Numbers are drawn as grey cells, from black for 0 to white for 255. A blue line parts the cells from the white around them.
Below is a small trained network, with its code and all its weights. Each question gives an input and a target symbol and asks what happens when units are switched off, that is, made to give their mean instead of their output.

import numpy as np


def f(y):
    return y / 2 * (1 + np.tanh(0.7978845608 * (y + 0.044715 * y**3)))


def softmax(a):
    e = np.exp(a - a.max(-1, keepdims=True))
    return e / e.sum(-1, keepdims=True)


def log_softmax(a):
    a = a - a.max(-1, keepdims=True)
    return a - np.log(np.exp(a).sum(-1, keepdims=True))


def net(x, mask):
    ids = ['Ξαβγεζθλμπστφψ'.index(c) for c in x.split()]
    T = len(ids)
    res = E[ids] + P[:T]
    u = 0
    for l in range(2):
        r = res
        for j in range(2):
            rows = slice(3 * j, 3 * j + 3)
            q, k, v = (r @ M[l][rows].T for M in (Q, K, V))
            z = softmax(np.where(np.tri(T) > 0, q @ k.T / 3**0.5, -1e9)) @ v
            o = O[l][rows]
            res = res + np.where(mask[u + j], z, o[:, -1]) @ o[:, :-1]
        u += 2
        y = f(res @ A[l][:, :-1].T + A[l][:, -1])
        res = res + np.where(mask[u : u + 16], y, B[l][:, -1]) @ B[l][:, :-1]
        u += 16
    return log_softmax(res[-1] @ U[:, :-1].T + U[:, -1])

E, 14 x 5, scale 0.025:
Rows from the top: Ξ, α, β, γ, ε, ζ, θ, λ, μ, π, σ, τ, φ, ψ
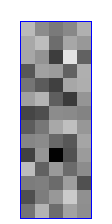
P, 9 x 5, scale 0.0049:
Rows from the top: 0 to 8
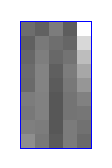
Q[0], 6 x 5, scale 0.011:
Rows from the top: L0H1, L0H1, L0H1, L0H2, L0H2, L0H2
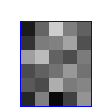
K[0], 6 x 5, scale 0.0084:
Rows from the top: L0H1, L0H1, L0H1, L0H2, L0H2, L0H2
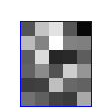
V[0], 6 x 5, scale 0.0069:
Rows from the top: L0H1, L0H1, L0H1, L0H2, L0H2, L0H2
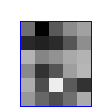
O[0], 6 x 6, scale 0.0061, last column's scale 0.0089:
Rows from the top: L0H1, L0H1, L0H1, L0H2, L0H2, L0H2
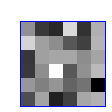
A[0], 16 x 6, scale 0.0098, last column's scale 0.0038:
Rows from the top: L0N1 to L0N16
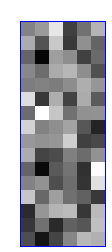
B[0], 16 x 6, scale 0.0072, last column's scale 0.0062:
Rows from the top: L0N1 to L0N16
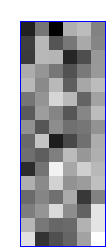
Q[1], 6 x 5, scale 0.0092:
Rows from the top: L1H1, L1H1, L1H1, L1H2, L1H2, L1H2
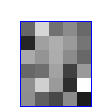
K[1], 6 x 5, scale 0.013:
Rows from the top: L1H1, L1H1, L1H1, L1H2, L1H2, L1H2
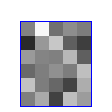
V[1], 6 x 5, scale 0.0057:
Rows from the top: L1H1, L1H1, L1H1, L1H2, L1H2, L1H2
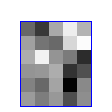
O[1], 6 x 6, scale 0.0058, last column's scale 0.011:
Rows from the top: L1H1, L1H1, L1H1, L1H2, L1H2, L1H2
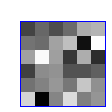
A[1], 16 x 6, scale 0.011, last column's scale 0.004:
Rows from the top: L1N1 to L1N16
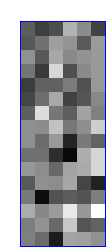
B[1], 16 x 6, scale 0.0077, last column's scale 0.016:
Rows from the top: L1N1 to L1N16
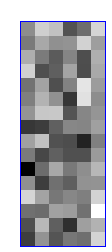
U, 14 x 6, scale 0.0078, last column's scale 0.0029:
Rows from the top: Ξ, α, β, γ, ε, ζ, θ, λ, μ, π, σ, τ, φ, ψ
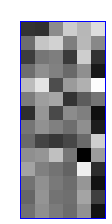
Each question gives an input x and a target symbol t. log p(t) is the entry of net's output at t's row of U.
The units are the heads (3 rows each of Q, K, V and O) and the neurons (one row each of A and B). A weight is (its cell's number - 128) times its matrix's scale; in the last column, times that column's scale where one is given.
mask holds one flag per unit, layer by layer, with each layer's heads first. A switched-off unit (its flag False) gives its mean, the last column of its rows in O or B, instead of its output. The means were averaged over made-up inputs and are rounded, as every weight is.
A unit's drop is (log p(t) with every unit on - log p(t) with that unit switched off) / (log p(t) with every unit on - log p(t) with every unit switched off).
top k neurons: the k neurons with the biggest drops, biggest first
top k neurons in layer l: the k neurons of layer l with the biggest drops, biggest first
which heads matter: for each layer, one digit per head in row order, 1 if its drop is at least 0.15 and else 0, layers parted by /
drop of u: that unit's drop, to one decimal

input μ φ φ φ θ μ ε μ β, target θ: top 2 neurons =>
[L0N9, L0N10]
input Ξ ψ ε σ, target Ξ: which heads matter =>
00 / 00
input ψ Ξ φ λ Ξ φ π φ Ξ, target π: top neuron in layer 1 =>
[L1N5]
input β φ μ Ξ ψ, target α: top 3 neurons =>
[L1N7, L0N16, L0N7]
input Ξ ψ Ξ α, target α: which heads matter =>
10 / 10
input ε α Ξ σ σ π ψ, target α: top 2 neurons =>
[L0N16, L1N7]
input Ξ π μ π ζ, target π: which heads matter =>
10 / 10
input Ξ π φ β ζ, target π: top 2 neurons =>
[L0N12, L0N15]
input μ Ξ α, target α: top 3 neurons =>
[L0N16, L1N7, L0N7]
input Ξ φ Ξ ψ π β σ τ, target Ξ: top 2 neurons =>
[L0N11, L1N1]
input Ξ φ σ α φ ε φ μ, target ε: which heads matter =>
00 / 10
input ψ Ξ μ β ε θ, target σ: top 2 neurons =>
[L1N6, L0N11]
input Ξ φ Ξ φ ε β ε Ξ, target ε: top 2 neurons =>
[L1N13, L0N16]
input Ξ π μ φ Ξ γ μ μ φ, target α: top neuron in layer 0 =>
[L0N14]
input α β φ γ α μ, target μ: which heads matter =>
10 / 00
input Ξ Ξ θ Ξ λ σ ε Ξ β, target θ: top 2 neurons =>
[L0N9, L1N15]
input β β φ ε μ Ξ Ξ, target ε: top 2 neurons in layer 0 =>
[L0N16, L0N14]
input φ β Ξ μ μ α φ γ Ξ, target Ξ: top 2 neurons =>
[L1N1, L1N13]
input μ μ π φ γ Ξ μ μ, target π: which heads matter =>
11 / 10
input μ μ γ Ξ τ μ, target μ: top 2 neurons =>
[L1N10, L1N1]
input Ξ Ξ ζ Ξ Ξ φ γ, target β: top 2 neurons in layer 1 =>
[L1N10, L1N13]
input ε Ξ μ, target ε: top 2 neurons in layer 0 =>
[L0N16, L0N11]
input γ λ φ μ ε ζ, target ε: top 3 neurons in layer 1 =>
[L1N13, L1N5, L1N11]
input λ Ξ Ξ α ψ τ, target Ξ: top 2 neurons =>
[L1N1, L0N11]
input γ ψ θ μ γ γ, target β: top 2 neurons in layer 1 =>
[L1N13, L1N10]
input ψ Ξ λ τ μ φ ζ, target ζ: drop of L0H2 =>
-0.1
